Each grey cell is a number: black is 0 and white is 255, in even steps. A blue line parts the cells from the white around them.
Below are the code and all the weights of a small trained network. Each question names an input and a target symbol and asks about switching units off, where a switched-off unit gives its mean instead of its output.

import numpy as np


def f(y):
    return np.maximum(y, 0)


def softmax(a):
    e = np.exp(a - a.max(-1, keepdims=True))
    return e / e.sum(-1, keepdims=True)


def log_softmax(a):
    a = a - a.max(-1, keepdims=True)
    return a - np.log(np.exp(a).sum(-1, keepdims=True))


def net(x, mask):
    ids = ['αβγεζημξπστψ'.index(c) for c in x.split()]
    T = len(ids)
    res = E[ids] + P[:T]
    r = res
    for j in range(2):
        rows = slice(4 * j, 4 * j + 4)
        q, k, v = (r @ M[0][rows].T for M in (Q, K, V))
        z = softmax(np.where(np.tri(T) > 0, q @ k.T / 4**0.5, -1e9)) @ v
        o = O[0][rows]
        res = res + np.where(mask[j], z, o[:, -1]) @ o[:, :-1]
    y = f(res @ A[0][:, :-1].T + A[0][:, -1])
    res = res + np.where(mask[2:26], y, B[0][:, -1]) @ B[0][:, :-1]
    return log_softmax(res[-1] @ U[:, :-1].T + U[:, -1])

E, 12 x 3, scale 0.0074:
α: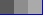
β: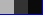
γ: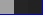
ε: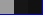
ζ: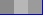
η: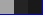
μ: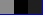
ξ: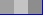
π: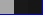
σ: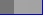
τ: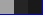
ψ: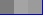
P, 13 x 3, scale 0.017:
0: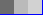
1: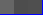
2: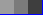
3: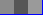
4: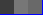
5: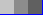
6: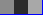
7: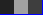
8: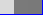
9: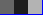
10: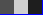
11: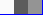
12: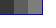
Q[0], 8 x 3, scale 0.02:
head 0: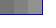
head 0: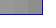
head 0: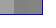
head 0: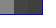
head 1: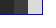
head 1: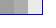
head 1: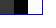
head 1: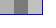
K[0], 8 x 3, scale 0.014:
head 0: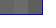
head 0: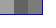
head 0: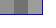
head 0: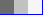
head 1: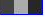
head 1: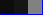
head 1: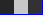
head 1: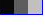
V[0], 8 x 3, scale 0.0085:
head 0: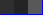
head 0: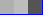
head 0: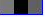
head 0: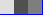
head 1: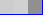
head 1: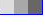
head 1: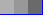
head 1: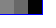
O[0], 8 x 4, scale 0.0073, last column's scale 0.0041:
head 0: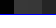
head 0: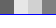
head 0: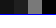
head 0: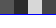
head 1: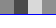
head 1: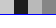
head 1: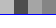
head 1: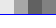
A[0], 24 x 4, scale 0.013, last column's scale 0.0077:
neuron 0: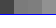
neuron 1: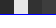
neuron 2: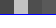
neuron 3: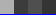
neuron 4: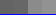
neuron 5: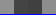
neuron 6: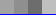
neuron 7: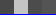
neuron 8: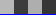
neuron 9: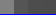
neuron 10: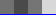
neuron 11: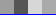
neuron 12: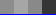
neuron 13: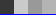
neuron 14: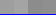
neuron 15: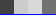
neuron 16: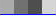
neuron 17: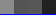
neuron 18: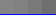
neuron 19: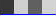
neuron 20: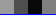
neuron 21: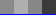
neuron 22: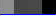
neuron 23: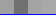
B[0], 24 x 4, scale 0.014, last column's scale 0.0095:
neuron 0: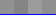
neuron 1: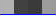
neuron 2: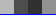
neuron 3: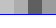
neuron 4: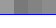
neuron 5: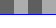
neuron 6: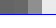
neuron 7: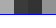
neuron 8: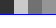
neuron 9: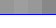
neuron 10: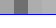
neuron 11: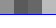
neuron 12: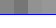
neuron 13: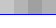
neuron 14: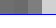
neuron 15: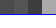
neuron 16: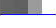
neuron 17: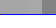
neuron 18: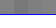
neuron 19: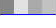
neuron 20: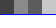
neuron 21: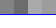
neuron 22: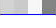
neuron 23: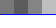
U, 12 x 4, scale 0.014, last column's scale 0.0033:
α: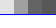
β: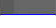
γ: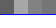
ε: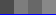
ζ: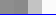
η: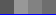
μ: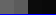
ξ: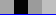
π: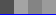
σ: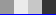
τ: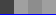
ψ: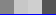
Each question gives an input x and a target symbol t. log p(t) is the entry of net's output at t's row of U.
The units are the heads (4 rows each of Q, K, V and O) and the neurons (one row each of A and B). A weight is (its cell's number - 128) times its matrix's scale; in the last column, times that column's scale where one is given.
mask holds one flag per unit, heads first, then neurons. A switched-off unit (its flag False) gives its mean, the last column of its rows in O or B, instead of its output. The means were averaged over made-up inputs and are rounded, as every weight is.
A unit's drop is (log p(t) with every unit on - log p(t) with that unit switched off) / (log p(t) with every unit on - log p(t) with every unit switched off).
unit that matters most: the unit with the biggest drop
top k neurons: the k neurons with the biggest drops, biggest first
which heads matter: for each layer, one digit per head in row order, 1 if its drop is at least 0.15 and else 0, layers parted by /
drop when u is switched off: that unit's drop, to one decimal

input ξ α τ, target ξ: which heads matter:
11
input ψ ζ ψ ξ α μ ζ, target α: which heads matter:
01
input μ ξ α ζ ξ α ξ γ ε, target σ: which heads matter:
10
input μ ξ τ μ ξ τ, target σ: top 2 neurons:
neuron 22; neuron 3
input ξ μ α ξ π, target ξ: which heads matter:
11
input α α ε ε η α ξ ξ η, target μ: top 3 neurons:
neuron 20; neuron 19; neuron 3
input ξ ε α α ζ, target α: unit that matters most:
neuron 19
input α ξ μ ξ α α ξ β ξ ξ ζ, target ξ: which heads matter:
01
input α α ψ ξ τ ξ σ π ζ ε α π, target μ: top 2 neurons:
neuron 20; neuron 19
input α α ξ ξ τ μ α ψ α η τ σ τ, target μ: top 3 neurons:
neuron 20; neuron 19; neuron 3
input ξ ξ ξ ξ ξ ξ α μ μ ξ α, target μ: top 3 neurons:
neuron 1; neuron 7; neuron 2
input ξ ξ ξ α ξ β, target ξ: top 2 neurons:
neuron 19; neuron 16
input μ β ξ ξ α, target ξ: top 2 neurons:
neuron 19; neuron 10
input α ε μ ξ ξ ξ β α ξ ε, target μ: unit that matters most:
head 0
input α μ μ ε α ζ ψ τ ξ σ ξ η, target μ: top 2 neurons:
neuron 20; neuron 19
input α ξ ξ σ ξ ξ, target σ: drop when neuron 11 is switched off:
0.2
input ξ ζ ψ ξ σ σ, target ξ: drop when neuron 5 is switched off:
0.1
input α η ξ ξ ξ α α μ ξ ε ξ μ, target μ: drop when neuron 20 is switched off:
0.2
